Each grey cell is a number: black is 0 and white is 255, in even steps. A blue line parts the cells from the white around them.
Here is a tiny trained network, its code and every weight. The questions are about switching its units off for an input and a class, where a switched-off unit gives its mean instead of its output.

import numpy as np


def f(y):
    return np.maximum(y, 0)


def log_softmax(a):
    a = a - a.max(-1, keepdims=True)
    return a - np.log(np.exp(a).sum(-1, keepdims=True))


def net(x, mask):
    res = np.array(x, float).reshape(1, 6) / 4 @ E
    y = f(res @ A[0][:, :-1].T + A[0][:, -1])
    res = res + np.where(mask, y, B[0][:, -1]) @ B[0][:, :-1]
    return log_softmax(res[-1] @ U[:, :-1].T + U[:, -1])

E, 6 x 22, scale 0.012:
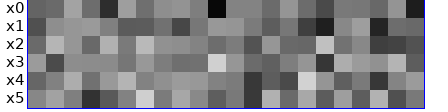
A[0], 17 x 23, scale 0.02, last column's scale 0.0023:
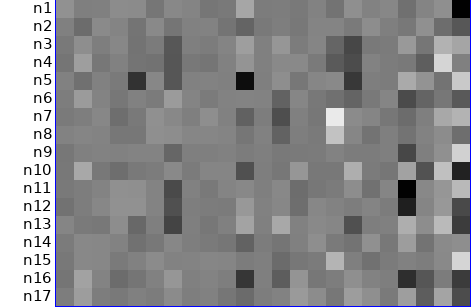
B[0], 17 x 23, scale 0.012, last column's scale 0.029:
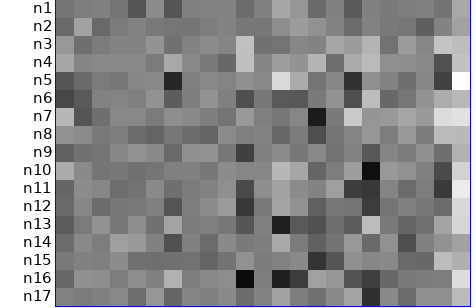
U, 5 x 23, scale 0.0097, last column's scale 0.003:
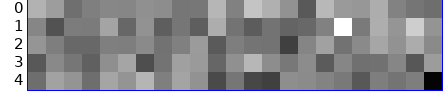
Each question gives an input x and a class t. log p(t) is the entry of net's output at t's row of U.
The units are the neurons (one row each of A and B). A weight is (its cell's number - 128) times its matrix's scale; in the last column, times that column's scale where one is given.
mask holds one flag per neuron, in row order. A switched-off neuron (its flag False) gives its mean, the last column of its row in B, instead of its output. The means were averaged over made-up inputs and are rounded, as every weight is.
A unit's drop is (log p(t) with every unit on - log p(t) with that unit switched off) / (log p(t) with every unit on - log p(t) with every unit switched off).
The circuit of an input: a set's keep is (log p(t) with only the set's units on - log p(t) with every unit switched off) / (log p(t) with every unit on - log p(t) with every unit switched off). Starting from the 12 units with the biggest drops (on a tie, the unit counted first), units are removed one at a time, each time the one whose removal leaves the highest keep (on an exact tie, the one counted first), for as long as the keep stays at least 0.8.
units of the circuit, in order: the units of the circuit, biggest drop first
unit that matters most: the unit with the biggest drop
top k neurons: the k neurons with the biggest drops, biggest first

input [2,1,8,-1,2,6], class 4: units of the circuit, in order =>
(n16)
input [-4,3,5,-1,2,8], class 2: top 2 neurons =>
(n7; n10)
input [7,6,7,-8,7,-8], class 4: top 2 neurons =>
(n16; n5)
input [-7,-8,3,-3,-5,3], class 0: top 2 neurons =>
(n16; n10)
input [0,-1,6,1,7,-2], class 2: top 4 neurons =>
(n7; n8; n15; n13)
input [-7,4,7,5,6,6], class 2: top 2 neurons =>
(n7; n16)
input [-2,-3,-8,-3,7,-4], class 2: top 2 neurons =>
(n11; n12)
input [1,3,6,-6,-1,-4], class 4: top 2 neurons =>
(n16; n5)
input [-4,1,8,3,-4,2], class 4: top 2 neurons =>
(n5; n7)
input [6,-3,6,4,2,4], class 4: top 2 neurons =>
(n16; n10)
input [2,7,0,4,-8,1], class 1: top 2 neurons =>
(n11; n3)
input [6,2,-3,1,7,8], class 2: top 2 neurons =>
(n7; n16)
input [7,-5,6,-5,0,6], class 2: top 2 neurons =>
(n7; n10)
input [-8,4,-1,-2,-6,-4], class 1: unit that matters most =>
n13
